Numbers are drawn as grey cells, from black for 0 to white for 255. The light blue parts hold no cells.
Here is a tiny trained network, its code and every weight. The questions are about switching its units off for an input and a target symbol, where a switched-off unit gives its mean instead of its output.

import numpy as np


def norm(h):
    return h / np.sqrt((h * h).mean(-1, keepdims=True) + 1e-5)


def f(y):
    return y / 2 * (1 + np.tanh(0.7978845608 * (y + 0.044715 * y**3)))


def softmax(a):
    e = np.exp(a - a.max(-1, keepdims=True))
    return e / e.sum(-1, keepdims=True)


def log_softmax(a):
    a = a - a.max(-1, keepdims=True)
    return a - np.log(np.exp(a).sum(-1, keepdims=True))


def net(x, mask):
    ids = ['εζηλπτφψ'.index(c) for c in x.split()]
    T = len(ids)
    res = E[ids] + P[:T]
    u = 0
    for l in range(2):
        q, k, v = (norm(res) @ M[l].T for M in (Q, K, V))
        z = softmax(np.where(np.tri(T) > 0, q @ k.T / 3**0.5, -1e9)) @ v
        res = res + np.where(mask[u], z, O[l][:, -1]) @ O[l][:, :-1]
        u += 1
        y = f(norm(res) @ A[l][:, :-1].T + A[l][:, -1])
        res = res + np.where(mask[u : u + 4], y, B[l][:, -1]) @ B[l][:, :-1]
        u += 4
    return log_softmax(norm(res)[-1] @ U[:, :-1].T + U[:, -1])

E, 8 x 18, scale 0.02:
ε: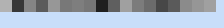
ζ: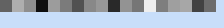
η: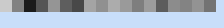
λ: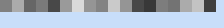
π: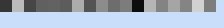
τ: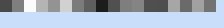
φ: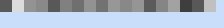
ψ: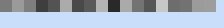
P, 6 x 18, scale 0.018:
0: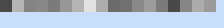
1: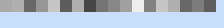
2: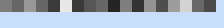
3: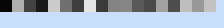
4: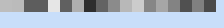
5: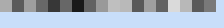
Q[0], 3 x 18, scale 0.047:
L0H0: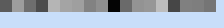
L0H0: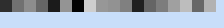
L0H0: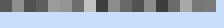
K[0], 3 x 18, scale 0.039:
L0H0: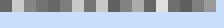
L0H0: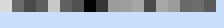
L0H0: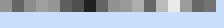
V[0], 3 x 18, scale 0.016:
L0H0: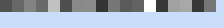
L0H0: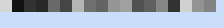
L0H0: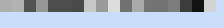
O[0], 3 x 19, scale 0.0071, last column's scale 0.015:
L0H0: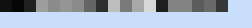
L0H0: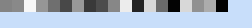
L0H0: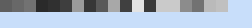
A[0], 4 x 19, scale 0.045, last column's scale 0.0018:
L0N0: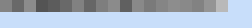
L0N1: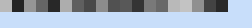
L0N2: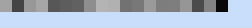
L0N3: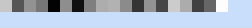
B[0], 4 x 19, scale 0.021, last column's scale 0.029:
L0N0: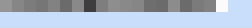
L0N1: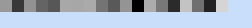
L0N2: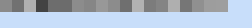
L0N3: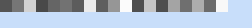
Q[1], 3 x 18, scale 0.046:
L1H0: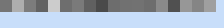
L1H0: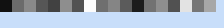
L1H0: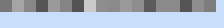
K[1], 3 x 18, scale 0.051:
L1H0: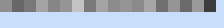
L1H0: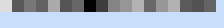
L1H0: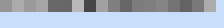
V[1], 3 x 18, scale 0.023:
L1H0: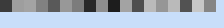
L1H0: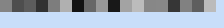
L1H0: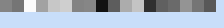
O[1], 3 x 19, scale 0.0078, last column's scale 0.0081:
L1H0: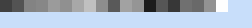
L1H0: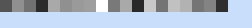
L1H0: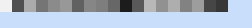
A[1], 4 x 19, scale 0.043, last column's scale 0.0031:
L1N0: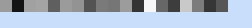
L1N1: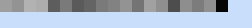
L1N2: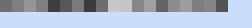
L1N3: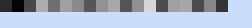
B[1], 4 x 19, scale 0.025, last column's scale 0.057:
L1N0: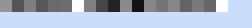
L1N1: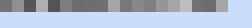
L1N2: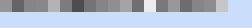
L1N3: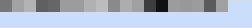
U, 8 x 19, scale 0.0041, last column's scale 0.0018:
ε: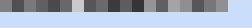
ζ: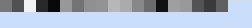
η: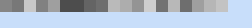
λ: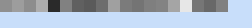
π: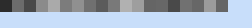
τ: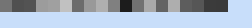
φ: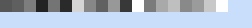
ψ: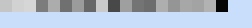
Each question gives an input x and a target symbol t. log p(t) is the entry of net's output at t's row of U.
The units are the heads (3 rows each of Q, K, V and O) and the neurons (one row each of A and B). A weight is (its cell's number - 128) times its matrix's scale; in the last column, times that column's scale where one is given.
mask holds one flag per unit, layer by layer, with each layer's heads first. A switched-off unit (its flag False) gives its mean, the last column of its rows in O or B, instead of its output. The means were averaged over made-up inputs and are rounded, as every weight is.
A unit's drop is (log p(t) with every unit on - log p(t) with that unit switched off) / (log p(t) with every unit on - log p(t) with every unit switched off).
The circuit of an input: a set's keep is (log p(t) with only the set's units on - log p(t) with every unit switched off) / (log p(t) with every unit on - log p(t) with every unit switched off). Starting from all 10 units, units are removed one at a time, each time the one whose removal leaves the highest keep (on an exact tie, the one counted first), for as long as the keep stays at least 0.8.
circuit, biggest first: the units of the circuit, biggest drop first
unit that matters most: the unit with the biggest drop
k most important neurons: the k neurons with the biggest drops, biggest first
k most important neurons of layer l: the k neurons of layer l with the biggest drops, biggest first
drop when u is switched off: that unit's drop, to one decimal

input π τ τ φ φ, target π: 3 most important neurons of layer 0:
L0N1, L0N3, L0N0
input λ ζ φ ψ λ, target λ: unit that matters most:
L0N1
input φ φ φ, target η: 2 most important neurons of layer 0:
L0N0, L0N3
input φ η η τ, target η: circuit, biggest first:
L0N1, L1N0, L1N2
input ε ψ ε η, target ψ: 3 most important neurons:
L0N1, L1N0, L0N3
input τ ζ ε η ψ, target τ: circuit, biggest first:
L0H0, L1N0, L0N3
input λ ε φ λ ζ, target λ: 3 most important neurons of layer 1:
L1N0, L1N1, L1N2
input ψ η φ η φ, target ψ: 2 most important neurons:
L1N0, L0N3
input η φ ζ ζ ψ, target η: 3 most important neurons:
L0N1, L1N0, L1N2
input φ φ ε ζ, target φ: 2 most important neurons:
L1N0, L0N3
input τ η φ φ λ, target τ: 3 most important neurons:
L1N0, L0N1, L0N3
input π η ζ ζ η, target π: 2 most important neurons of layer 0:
L0N1, L0N3
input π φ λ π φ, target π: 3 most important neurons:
L0N1, L0N3, L1N0
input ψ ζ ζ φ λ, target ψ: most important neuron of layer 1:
L1N0
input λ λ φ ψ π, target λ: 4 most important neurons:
L0N1, L0N3, L1N0, L1N1
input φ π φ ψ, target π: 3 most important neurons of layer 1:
L1N0, L1N2, L1N3
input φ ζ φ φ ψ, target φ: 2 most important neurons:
L1N0, L0N1
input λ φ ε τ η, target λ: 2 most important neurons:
L0N1, L0N3
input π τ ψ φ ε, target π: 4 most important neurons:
L0N1, L0N3, L0N0, L1N0
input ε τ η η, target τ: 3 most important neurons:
L0N1, L1N0, L0N3
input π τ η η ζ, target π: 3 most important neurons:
L0N1, L0N3, L0N0
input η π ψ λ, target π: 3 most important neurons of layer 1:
L1N0, L1N3, L1N2
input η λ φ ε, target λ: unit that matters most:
L0H0
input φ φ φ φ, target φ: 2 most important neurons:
L1N0, L0N3
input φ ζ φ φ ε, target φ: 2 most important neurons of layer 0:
L0N1, L0N3
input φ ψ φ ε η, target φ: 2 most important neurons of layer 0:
L0N1, L0N3
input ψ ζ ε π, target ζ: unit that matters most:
L0H0
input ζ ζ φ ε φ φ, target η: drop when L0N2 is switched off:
0.2
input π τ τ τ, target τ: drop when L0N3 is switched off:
0.2
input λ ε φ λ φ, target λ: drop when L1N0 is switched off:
0.4
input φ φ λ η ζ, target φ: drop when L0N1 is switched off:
0.1
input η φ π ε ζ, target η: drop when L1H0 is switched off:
0.0
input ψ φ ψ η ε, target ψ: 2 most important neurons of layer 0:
L0N1, L0N3
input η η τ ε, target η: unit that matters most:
L0N1
